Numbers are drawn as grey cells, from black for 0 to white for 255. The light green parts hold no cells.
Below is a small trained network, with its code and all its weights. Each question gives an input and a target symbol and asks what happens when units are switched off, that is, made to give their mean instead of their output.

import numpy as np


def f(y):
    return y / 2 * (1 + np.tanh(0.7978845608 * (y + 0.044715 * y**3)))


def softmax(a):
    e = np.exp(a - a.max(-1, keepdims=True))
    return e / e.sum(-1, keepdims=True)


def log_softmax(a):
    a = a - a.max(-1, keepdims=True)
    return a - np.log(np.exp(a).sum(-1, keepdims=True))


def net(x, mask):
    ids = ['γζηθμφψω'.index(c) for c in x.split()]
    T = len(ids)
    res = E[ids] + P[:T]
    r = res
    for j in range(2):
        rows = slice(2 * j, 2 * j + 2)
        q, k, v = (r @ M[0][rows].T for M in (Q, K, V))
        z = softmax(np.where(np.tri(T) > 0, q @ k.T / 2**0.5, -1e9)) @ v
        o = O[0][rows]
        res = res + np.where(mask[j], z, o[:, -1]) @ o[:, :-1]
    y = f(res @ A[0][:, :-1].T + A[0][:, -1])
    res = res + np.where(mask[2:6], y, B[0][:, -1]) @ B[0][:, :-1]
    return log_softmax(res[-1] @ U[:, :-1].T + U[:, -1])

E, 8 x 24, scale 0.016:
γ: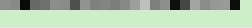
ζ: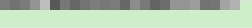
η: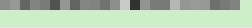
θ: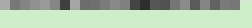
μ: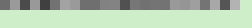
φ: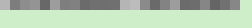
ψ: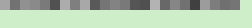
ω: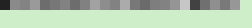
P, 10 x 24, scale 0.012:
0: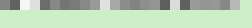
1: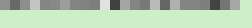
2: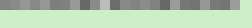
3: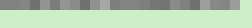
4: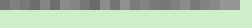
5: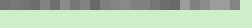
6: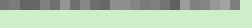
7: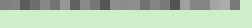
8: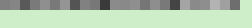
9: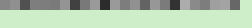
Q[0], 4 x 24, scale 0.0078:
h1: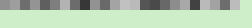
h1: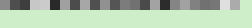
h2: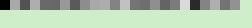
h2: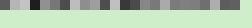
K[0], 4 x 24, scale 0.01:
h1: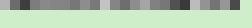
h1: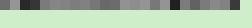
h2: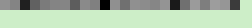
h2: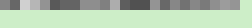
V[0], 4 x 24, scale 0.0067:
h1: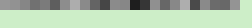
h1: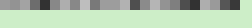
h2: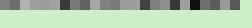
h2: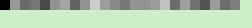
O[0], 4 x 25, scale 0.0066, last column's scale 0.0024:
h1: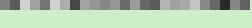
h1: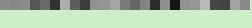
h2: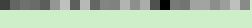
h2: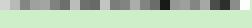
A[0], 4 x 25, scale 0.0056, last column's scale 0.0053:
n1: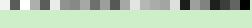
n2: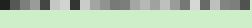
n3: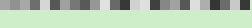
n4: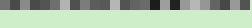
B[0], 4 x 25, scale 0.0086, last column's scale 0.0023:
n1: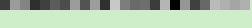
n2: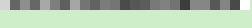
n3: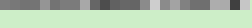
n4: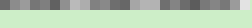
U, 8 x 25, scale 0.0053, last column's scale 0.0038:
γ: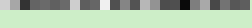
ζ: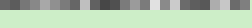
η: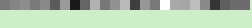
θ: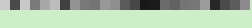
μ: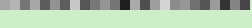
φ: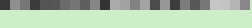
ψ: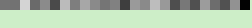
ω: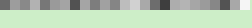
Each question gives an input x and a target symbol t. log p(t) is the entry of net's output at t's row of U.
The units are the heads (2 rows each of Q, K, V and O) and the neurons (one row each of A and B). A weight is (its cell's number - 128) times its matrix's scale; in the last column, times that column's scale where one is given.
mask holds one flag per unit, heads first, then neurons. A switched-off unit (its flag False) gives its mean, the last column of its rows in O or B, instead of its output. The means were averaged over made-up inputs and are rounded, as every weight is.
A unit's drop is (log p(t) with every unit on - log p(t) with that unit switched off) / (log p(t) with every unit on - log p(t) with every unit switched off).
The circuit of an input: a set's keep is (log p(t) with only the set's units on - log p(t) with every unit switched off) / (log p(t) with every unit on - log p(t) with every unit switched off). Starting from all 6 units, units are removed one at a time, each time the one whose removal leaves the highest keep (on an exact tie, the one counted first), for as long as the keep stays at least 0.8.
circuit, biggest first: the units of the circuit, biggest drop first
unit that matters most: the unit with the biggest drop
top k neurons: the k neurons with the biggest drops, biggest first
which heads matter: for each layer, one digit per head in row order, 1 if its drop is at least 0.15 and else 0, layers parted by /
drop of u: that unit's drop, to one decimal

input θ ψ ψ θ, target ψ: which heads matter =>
11
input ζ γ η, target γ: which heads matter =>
10
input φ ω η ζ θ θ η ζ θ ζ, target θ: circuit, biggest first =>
(h1, n2, h2)
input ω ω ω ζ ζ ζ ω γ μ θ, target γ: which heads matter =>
10
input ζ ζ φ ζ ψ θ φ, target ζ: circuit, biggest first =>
(h2, h1)
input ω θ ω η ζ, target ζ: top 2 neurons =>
(n3, n1)
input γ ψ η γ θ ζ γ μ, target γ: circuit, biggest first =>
(h1, h2)
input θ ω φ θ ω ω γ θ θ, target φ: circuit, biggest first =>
(h2, h1)
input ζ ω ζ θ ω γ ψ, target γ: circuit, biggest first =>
(h1)
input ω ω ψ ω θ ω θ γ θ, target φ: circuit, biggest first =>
(h1, h2)
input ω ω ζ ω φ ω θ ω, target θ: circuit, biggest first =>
(n2, h1, h2)
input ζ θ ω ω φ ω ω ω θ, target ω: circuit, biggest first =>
(h2, h1, n2)
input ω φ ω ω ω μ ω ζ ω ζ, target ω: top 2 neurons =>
(n2, n3)
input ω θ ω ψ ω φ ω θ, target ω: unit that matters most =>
h2
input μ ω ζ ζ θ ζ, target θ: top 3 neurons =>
(n2, n3, n4)
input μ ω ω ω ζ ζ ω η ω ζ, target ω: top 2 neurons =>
(n2, n1)
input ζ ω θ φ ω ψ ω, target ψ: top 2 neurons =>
(n4, n2)
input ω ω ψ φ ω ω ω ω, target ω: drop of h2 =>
0.7
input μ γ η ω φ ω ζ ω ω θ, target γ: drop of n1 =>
0.1
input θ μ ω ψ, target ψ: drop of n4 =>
0.6
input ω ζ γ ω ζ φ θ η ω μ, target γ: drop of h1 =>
1.1
